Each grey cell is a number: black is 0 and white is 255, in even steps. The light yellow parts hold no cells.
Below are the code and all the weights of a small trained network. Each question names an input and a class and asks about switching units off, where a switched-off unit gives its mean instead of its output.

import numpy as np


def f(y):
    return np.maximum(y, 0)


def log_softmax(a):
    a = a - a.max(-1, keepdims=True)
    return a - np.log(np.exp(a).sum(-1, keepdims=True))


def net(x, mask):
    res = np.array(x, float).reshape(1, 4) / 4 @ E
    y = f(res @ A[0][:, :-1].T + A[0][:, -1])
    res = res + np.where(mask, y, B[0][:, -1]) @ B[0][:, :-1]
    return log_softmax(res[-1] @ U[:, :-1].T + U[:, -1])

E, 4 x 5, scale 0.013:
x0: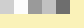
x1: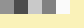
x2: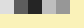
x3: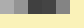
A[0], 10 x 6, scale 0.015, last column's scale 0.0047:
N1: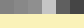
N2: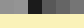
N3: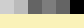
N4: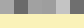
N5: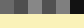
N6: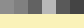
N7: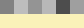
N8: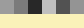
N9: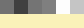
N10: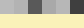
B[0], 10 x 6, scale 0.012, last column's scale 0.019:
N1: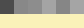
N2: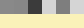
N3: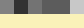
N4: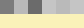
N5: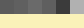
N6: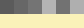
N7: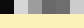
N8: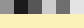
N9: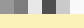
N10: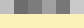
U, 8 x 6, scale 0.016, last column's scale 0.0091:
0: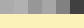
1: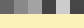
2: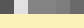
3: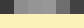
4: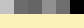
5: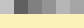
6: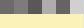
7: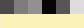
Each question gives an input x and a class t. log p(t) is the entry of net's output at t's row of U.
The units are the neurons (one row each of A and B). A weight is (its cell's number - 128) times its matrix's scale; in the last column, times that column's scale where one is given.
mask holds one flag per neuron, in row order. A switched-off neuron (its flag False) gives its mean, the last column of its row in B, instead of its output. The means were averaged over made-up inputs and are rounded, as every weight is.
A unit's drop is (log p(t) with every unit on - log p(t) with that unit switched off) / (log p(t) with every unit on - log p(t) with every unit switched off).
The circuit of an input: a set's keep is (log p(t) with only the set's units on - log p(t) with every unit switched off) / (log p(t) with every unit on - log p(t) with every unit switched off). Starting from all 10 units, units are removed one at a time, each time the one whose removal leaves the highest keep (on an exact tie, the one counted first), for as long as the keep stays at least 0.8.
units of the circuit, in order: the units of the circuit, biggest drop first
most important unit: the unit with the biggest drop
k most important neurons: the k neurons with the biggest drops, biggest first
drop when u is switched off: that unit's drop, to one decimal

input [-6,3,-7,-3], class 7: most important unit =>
N5
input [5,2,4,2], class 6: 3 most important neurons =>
[N9; N7; N6]
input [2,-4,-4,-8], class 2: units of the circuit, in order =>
[N8; N7]
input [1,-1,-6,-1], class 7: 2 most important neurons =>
[N4; N2]
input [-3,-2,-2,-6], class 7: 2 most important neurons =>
[N2; N8]
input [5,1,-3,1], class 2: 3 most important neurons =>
[N8; N9; N5]
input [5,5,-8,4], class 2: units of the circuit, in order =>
[N9; N8]
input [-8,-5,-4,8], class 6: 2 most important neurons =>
[N2; N9]
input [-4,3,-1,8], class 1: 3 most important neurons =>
[N9; N8; N3]
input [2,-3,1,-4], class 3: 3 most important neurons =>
[N7; N2; N10]
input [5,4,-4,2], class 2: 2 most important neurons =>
[N9; N8]
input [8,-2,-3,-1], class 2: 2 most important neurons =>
[N7; N8]
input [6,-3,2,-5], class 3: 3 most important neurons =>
[N7; N2; N1]
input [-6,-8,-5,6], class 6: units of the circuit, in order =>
[N2]
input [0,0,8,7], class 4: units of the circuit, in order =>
[N2; N3; N10]
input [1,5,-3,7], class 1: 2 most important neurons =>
[N8; N2]
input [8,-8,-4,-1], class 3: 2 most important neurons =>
[N7; N3]
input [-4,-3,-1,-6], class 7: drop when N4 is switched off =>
0.2
